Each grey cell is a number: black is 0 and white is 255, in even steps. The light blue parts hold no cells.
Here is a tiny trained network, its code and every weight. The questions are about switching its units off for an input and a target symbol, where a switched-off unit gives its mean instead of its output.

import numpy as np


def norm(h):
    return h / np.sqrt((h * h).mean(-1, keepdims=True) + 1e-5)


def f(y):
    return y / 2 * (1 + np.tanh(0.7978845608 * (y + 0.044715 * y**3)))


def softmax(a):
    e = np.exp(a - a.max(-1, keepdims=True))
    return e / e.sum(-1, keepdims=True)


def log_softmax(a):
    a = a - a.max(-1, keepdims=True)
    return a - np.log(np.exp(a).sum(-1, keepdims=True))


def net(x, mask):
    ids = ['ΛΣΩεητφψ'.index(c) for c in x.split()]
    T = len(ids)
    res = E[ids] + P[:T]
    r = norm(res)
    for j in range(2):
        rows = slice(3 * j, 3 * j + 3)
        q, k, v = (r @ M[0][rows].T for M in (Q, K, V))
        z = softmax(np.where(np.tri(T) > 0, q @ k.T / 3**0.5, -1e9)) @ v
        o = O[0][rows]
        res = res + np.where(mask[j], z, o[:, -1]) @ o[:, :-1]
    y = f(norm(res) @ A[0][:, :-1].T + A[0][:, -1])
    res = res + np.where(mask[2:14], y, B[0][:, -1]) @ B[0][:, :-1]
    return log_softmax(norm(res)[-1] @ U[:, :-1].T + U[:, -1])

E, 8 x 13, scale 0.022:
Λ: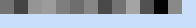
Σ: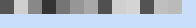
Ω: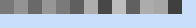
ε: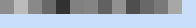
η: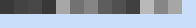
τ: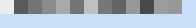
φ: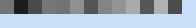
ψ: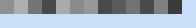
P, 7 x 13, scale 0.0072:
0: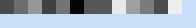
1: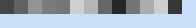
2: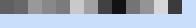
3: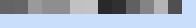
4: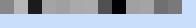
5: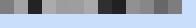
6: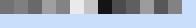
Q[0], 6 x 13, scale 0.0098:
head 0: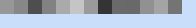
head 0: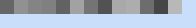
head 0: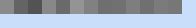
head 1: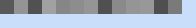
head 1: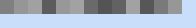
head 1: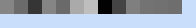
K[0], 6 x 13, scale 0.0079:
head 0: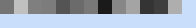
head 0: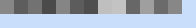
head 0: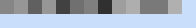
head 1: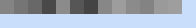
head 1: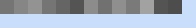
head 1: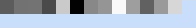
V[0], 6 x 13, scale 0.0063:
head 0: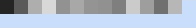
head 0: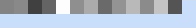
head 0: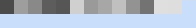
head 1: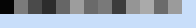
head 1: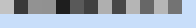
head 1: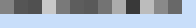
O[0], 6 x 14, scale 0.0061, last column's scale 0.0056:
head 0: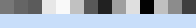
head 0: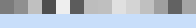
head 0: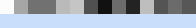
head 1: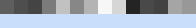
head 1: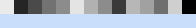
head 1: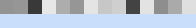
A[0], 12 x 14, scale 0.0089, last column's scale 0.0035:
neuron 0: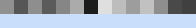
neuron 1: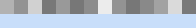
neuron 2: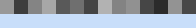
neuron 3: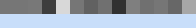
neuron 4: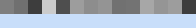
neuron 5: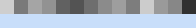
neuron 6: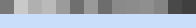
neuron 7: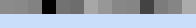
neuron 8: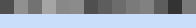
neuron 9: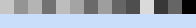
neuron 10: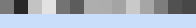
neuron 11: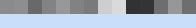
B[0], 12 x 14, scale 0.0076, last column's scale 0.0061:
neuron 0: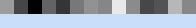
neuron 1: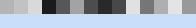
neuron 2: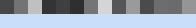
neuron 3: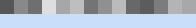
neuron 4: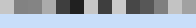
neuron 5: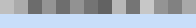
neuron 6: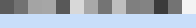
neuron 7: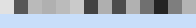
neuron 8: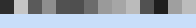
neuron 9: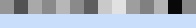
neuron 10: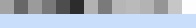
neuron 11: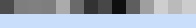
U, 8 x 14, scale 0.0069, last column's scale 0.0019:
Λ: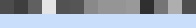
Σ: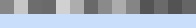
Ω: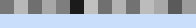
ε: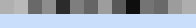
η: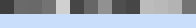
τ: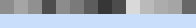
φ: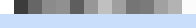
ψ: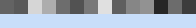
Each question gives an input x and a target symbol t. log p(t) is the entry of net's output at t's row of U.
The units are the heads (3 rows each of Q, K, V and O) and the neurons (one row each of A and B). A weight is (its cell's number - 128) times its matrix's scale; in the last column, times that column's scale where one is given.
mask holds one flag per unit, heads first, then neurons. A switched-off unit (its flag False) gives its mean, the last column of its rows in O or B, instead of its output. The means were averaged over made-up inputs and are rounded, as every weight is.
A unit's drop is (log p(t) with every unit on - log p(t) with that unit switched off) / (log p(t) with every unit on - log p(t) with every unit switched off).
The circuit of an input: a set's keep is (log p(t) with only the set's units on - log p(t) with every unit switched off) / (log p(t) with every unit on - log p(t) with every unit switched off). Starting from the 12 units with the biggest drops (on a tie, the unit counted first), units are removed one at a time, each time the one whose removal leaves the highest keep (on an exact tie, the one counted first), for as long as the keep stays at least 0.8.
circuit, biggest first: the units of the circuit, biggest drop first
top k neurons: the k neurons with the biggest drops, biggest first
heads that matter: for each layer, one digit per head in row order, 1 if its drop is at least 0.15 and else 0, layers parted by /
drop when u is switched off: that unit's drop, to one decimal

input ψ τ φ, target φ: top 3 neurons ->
[neuron 0; neuron 7; neuron 6]
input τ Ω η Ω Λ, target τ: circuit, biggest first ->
[head 1]
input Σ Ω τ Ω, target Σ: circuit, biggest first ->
[head 0; head 1; neuron 10]
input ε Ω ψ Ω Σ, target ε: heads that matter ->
10
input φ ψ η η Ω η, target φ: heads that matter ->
01
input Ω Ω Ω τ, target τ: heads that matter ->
10
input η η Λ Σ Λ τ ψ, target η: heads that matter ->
01
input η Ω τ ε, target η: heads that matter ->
01
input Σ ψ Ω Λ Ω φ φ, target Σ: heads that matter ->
10
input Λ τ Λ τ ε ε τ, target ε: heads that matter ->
10
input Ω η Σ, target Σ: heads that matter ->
00
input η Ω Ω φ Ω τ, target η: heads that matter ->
01
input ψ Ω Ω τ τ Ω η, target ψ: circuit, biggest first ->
[head 0; neuron 7; head 1]
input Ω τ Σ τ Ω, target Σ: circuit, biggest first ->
[head 0; neuron 10]
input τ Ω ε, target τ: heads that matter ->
01
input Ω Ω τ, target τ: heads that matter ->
10
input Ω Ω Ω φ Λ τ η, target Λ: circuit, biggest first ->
[head 0]
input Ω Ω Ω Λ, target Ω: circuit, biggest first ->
[head 1; neuron 10]
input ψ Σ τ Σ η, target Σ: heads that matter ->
11
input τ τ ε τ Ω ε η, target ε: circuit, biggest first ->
[head 0]
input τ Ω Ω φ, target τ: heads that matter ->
01
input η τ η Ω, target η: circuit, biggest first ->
[head 1; neuron 11]
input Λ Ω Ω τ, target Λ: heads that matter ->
10
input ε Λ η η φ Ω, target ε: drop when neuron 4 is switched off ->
0.0
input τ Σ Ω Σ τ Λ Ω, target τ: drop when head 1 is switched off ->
1.0
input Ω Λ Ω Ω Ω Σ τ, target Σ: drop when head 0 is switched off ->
1.0
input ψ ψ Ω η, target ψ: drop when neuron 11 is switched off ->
0.1
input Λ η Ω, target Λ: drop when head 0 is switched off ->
0.7
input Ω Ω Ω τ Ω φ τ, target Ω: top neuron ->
[neuron 7]
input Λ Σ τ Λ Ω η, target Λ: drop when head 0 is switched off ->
0.4
